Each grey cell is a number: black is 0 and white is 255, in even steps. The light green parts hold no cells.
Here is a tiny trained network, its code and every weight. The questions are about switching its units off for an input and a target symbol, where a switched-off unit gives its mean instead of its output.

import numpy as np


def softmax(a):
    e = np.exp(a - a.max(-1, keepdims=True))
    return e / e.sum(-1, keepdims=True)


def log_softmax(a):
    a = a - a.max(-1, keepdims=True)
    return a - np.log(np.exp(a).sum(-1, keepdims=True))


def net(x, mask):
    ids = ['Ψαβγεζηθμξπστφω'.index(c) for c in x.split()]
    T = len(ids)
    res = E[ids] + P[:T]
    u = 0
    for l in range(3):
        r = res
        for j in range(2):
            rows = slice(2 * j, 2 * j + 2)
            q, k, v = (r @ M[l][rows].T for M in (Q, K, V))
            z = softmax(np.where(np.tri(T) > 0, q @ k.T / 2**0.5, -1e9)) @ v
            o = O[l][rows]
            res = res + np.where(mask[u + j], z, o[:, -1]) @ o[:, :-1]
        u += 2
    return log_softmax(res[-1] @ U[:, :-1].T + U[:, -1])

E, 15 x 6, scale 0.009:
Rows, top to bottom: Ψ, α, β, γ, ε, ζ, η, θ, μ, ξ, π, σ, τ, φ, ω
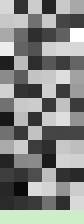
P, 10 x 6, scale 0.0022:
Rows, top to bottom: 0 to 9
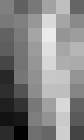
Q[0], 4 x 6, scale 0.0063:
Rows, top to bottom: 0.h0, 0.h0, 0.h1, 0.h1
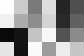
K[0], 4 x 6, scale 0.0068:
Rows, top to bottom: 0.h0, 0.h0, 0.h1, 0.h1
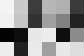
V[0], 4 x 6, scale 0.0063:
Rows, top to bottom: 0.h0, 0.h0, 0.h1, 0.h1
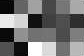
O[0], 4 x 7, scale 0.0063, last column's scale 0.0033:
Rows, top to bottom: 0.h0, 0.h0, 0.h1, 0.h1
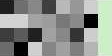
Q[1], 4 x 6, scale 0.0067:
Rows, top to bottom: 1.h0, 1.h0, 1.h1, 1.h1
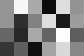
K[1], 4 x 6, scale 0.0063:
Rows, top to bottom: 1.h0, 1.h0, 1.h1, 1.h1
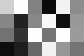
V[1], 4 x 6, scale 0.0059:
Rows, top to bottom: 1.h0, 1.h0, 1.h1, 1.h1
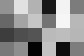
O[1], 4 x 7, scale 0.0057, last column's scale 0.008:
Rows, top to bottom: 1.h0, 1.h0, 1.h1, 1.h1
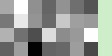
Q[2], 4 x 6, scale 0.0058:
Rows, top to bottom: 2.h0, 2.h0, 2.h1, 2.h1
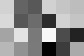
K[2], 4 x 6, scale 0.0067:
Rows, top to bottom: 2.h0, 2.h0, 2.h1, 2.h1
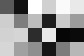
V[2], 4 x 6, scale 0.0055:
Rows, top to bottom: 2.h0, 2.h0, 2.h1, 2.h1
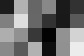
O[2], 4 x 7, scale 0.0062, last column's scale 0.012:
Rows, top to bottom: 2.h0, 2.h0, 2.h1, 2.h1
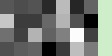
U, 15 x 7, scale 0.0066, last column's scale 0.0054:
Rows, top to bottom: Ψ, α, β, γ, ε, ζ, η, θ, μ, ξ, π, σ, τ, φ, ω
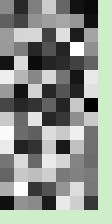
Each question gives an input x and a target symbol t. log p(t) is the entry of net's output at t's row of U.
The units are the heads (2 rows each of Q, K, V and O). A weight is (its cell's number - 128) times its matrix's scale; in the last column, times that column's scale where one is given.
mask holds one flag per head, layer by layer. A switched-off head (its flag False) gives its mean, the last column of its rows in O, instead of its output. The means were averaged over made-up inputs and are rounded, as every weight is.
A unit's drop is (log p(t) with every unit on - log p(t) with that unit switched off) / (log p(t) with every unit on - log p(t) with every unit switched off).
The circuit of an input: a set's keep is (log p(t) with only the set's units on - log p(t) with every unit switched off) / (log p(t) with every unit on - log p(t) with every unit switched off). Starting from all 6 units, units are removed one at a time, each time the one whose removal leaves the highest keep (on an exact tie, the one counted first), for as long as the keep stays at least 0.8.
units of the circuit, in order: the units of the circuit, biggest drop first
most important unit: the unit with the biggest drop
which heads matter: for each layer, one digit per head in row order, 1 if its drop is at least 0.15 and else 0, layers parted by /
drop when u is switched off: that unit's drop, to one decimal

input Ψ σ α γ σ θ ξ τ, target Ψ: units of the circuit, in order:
1.h0, 2.h1, 0.h1
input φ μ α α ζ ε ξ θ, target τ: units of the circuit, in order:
1.h1, 2.h0, 0.h1, 0.h0
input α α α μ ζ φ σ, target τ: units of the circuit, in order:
1.h1, 0.h1, 2.h0
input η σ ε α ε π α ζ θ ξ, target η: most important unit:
2.h0
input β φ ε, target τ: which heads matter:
11 / 11 / 10
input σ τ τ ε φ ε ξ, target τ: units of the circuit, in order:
1.h1, 0.h1, 2.h0, 0.h0
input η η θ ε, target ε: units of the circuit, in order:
1.h1, 0.h1
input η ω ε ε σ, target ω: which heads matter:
10 / 00 / 01
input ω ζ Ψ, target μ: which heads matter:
01 / 01 / 11
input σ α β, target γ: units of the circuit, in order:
2.h1, 1.h1, 0.h1
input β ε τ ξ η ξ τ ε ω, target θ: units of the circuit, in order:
1.h0, 1.h1, 2.h1
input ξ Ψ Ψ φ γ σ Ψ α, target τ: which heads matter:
01 / 11 / 10
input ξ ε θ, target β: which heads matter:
00 / 11 / 10
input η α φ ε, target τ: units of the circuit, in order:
1.h1, 0.h0, 0.h1, 2.h0
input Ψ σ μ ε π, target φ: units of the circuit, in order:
1.h0, 0.h1, 1.h1
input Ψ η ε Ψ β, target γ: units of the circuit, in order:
2.h1, 0.h1, 2.h0
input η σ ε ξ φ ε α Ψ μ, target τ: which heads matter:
01 / 01 / 10
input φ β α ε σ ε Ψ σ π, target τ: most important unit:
1.h1
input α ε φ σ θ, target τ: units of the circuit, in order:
1.h1, 0.h1, 2.h0, 0.h0
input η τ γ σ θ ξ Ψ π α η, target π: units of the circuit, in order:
1.h0, 0.h0
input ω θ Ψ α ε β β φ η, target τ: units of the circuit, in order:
2.h0, 0.h1, 1.h1
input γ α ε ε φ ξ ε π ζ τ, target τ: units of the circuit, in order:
1.h1, 2.h0, 0.h1, 0.h0
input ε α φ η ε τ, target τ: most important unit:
2.h0
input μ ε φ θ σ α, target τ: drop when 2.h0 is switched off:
1.2
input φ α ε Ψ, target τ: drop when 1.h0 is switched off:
0.1
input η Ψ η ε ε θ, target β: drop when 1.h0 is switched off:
0.4
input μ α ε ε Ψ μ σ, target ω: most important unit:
2.h1
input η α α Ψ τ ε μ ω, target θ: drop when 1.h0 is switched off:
0.3
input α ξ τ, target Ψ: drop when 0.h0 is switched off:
0.0
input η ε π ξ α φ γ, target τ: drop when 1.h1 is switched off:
0.2
